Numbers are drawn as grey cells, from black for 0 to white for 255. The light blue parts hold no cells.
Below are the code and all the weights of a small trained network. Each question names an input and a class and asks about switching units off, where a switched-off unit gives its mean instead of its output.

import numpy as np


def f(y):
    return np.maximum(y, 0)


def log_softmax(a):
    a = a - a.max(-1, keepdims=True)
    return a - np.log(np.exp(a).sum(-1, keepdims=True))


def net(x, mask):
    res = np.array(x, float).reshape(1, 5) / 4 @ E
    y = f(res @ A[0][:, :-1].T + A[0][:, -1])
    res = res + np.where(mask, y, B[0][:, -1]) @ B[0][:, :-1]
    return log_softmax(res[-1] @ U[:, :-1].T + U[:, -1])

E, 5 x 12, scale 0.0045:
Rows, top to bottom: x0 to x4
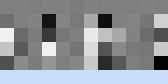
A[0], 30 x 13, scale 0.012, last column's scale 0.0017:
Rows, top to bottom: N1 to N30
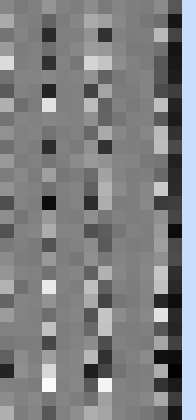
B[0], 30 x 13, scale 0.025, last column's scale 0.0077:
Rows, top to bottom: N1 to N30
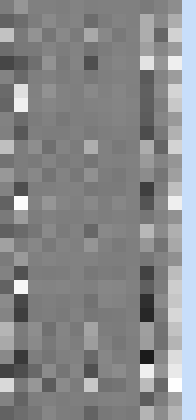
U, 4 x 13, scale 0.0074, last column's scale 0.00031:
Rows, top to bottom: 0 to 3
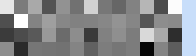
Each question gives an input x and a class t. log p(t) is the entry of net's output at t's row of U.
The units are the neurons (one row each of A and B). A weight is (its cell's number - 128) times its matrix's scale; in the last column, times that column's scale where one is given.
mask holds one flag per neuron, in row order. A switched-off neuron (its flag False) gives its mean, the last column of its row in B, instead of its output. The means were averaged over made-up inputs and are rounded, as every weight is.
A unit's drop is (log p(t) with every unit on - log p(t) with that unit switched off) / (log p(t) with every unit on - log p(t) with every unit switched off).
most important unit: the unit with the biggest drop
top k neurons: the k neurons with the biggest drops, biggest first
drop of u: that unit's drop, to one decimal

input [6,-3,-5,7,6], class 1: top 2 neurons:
N21, N8
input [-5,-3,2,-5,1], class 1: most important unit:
N15
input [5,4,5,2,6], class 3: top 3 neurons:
N26, N27, N22
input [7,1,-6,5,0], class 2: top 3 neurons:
N27, N15, N7
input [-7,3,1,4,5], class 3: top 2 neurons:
N26, N15
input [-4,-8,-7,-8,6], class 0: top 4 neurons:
N28, N24, N21, N8
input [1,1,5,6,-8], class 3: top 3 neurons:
N23, N15, N14
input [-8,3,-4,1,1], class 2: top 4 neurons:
N28, N27, N24, N17
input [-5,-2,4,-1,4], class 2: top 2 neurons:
N5, N23
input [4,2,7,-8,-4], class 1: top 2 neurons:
N15, N7
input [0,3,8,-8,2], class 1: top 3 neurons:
N15, N7, N27
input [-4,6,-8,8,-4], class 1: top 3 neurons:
N21, N8, N5
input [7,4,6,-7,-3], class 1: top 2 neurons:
N15, N7
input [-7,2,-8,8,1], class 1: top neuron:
N21
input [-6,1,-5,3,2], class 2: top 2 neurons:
N27, N15
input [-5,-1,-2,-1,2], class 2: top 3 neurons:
N23, N28, N15
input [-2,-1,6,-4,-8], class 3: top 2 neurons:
N23, N27
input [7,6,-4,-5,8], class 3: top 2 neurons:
N26, N22
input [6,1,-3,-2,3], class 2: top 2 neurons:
N23, N27
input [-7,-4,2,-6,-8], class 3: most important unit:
N23
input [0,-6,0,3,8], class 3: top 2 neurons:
N26, N22
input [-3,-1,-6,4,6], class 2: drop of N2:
-0.1
